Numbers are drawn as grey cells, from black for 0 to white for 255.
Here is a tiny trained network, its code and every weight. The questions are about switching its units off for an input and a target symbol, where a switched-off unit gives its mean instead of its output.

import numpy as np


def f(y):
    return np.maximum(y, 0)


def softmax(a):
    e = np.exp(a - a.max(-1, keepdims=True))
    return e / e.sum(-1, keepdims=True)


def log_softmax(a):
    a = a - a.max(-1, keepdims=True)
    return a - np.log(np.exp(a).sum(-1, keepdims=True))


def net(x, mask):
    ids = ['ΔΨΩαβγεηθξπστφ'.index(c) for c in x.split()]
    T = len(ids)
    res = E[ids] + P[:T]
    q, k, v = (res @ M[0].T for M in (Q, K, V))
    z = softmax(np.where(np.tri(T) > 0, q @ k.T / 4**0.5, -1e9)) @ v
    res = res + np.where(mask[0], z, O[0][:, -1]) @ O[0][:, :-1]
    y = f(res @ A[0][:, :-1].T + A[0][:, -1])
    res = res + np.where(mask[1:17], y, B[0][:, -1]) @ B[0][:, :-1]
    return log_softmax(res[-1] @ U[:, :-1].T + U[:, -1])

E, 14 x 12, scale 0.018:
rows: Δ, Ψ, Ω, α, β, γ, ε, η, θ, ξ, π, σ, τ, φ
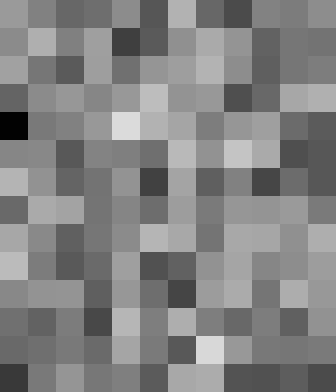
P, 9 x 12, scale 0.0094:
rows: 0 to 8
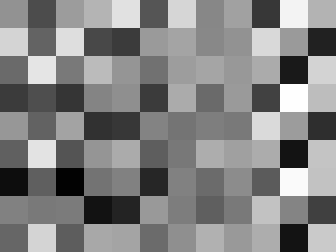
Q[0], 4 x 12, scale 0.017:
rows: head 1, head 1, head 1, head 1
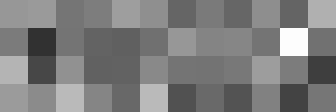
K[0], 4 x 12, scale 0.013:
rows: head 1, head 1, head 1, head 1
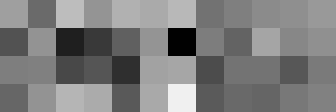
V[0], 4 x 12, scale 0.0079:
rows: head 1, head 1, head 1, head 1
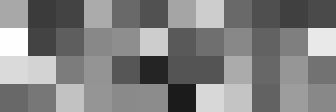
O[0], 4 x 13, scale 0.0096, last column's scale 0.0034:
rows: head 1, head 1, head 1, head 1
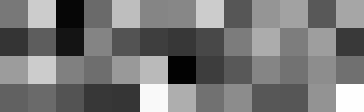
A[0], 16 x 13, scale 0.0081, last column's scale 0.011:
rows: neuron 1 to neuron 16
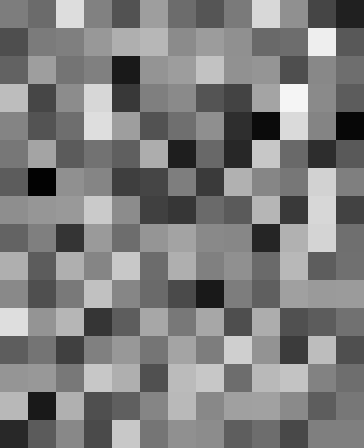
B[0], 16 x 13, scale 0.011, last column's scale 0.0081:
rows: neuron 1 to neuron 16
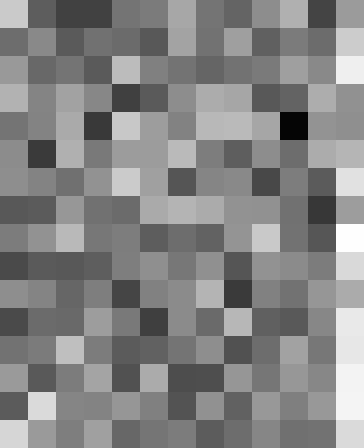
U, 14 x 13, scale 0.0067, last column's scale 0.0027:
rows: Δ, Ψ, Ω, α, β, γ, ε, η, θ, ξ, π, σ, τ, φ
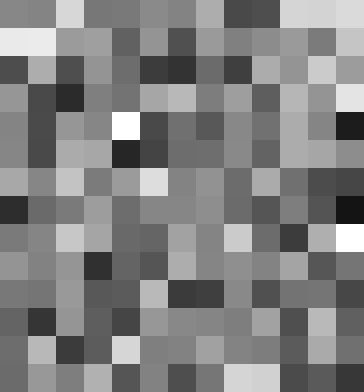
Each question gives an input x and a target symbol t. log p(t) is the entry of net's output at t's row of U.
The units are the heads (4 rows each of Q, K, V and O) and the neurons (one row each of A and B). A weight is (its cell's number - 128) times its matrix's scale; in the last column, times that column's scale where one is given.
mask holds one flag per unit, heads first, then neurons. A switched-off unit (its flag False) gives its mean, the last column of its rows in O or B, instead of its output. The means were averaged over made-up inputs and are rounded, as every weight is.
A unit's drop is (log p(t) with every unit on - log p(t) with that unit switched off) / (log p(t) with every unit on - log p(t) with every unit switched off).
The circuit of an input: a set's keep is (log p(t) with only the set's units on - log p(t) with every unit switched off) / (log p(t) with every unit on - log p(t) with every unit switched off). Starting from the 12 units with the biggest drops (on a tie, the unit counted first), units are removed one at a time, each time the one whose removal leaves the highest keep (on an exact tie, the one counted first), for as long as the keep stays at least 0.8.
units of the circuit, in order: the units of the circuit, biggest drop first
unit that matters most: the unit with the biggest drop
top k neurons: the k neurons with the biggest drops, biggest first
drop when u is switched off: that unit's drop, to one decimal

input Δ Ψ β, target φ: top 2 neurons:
(neuron 8; neuron 14)
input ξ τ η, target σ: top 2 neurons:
(neuron 6; neuron 8)
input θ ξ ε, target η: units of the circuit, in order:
(head 1; neuron 8; neuron 7; neuron 11)
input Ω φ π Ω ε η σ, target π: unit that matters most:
head 1
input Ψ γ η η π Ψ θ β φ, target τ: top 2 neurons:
(neuron 14; neuron 13)
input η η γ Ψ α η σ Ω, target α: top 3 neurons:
(neuron 9; neuron 15; neuron 13)
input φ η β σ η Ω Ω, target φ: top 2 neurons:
(neuron 9; neuron 5)
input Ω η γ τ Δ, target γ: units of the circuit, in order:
(head 1; neuron 14; neuron 4; neuron 12)
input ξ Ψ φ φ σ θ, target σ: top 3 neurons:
(neuron 6; neuron 8; neuron 15)
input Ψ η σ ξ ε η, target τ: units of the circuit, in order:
(head 1; neuron 14)
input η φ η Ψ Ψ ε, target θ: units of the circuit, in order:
(head 1; neuron 3)
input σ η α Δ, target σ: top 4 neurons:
(neuron 5; neuron 14; neuron 10; neuron 11)
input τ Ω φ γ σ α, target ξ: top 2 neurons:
(neuron 9; neuron 2)
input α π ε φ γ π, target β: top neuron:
(neuron 7)
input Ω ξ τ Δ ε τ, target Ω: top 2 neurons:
(neuron 13; neuron 7)
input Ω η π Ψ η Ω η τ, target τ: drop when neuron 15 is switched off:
0.3
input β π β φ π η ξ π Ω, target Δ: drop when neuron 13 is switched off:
0.2
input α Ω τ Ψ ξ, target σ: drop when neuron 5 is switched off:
0.0
